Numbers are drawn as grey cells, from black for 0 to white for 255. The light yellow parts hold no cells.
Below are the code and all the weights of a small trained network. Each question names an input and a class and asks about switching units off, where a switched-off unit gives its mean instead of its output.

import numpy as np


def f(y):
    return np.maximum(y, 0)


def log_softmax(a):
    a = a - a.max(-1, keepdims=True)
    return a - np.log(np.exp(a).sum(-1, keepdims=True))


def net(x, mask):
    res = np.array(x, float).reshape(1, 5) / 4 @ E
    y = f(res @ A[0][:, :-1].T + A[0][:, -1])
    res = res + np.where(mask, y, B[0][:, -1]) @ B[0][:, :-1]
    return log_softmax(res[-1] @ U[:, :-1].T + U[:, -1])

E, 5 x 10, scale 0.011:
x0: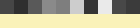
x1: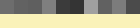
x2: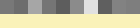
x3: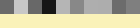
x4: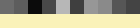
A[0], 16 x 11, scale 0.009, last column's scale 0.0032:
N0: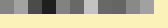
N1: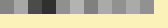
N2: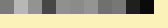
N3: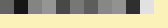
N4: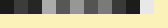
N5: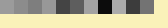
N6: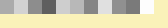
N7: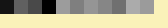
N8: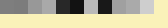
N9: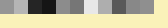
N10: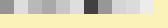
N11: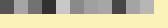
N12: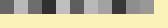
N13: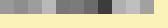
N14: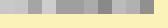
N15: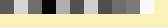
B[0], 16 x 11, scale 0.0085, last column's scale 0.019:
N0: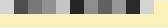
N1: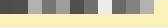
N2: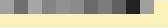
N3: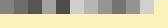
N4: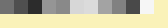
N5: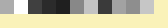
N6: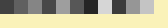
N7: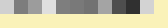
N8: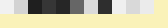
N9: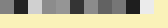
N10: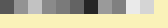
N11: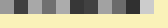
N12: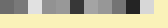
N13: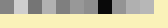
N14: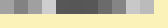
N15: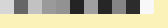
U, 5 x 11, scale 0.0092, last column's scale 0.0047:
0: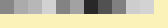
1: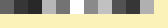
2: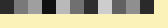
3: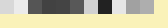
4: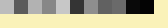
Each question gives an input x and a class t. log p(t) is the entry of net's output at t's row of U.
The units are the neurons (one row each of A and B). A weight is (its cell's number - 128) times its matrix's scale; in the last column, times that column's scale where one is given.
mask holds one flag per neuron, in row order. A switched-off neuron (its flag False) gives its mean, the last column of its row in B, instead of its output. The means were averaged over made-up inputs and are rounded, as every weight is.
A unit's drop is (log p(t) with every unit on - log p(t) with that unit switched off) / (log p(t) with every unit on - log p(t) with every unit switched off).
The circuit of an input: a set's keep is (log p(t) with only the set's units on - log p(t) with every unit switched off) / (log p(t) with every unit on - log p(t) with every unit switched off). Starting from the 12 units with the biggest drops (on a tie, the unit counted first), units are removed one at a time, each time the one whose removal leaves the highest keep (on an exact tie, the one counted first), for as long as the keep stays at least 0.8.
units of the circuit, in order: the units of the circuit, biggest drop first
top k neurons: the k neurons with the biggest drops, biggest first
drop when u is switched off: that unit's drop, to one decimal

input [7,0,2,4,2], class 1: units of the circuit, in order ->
(N4, N15)
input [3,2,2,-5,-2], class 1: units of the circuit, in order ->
(N15, N3)
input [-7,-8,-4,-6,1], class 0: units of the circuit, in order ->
(N10)
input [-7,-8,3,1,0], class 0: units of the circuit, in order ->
(N10, N14)
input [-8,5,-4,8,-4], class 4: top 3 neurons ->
(N15, N9, N0)
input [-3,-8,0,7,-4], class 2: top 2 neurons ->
(N10, N6)
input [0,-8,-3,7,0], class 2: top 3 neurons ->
(N6, N10, N1)
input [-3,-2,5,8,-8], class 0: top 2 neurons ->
(N10, N14)
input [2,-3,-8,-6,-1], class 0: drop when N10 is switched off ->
0.2
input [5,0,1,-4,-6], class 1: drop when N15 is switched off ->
0.1
